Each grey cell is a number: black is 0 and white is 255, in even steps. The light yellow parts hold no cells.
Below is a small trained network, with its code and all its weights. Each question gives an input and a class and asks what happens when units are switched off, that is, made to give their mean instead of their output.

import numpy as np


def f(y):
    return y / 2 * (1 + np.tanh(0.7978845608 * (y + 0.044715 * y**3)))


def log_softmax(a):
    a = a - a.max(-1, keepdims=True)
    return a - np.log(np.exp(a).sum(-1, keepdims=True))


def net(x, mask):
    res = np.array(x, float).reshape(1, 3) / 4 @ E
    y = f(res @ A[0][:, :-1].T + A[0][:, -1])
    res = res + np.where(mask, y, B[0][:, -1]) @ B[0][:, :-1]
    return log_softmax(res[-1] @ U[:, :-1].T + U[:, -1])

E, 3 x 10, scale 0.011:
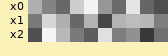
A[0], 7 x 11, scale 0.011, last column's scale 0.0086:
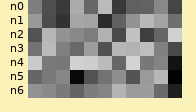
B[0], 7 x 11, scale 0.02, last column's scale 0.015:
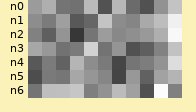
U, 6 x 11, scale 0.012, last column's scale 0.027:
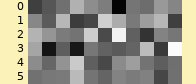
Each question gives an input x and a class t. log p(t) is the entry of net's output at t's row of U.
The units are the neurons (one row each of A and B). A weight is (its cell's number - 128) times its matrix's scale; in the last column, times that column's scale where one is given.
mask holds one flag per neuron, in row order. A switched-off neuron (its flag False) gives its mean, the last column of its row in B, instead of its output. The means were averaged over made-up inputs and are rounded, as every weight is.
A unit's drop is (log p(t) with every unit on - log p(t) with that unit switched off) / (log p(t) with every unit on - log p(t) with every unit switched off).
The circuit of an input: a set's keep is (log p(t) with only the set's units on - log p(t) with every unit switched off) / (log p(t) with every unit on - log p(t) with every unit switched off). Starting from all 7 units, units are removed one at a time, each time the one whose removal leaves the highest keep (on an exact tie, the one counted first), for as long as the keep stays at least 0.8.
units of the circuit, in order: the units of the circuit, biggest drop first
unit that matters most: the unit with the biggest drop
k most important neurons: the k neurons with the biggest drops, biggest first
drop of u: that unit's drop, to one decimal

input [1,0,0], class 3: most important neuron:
(n1)
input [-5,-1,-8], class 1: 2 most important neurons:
(n1; n4)
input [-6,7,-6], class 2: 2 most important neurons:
(n3; n4)
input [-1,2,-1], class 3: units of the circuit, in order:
(n0; n1; n5)
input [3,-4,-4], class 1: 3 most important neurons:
(n1; n3; n5)
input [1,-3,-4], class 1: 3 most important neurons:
(n1; n3; n4)
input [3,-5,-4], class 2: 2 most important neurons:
(n0; n2)
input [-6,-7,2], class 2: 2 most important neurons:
(n0; n4)
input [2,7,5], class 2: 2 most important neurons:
(n3; n1)
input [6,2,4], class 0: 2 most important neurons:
(n4; n1)
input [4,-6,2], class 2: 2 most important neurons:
(n0; n1)
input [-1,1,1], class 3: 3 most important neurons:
(n1; n0; n4)
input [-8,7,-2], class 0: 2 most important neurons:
(n5; n0)
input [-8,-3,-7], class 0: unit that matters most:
n5
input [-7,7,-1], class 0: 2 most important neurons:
(n5; n0)
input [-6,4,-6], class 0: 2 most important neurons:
(n5; n2)
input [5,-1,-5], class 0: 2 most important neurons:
(n4; n2)
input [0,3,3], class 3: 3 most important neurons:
(n1; n0; n6)
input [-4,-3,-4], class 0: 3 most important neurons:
(n2; n5; n3)
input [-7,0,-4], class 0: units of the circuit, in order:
(n5)
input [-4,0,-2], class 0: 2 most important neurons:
(n5; n2)
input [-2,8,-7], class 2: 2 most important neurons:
(n3; n2)
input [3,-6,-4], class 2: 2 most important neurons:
(n0; n2)
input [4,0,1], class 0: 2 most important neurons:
(n4; n1)
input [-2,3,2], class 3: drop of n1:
0.8
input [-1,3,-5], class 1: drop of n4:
0.1
